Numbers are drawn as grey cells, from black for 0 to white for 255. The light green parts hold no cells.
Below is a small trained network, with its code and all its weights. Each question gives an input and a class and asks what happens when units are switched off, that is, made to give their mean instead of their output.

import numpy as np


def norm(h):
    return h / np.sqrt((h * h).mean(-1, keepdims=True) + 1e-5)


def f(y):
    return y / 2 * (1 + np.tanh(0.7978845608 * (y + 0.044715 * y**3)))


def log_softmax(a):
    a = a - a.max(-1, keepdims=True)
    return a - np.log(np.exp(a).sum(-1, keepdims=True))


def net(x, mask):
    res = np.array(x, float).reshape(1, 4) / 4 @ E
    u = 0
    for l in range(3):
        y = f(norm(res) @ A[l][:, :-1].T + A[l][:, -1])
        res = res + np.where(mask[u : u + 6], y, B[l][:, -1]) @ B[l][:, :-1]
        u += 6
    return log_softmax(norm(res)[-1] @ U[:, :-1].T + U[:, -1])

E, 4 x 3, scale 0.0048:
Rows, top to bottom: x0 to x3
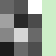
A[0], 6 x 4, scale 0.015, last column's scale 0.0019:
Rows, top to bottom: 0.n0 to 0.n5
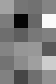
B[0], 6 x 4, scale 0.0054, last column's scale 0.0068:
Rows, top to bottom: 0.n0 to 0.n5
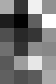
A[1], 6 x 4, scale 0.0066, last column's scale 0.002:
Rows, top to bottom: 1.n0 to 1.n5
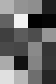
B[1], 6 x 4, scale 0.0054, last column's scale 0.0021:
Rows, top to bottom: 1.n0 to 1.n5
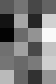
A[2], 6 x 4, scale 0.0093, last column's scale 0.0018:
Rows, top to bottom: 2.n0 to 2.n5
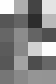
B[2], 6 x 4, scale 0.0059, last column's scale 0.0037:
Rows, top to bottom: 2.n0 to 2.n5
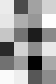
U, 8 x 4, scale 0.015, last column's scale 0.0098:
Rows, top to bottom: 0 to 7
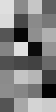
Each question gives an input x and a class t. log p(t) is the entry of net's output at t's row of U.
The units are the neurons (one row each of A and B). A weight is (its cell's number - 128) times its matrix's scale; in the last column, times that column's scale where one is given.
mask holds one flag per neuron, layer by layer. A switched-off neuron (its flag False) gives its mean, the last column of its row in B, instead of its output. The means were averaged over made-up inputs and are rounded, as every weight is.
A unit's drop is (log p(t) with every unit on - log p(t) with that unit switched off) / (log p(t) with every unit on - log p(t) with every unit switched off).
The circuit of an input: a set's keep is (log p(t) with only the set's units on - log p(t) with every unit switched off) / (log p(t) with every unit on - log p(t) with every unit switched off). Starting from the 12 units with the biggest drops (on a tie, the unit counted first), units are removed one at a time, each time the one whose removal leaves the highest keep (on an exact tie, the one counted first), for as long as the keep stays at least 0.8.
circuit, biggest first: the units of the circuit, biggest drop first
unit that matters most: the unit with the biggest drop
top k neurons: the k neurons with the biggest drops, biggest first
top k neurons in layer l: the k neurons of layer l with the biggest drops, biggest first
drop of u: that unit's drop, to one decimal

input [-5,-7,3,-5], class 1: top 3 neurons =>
[0.n1, 2.n0, 1.n2]
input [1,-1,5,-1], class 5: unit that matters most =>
0.n1
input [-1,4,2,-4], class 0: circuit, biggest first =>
[0.n1, 0.n2]
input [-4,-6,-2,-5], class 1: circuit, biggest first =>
[0.n1, 2.n0, 1.n5]
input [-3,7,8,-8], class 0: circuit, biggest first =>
[0.n1, 0.n0]
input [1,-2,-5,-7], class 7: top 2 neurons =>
[2.n3, 2.n1]
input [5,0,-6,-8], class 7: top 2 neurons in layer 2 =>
[2.n3, 2.n0]
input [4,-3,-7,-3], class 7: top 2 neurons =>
[2.n3, 0.n4]
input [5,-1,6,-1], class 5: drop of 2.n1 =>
-0.2
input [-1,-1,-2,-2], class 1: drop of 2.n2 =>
-0.1
